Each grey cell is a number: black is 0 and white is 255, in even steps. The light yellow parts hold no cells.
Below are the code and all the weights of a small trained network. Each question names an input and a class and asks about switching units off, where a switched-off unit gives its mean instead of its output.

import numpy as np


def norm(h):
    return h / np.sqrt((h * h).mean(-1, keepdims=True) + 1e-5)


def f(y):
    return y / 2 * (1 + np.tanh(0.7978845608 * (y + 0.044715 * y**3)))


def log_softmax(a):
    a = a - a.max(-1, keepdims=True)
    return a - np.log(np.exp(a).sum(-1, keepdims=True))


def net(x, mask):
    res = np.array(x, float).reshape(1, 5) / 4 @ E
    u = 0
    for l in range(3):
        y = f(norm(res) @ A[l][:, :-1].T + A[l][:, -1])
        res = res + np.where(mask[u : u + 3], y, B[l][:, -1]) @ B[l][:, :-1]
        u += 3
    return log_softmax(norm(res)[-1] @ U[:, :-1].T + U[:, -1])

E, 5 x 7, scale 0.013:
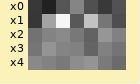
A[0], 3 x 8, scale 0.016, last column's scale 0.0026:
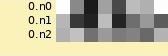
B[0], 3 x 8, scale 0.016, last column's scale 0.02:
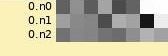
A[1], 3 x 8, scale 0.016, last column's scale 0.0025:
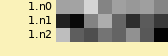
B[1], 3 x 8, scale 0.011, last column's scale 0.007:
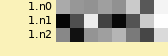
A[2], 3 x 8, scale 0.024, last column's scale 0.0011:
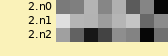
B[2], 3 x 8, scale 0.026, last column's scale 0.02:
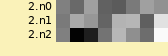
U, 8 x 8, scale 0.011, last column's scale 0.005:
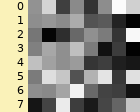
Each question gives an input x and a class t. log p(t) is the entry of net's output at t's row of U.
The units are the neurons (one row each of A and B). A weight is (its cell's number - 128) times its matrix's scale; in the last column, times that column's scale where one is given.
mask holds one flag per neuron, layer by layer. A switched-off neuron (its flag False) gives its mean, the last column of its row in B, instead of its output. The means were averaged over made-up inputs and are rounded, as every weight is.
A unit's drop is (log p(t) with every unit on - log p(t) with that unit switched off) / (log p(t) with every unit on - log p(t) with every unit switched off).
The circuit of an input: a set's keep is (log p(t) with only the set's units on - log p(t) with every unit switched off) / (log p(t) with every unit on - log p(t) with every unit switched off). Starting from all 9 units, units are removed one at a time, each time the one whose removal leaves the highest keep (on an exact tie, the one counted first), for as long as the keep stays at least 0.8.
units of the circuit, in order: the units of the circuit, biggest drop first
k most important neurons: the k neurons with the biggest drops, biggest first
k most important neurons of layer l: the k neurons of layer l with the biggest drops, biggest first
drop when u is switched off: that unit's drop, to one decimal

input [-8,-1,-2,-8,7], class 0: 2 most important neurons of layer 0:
0.n1, 0.n0
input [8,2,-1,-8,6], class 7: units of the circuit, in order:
1.n1
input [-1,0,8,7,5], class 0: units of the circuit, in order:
0.n1, 2.n2
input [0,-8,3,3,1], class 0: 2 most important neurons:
0.n0, 2.n2
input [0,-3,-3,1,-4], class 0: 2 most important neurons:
0.n0, 2.n2
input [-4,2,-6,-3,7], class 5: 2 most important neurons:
0.n0, 0.n1
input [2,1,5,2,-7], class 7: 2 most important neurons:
0.n1, 0.n0
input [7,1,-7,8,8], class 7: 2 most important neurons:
1.n1, 0.n1
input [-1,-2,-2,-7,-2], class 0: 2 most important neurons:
0.n0, 2.n2
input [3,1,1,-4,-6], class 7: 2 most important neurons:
0.n1, 2.n2
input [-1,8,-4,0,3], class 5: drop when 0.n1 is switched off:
0.2
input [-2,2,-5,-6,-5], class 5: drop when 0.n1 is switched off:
0.4
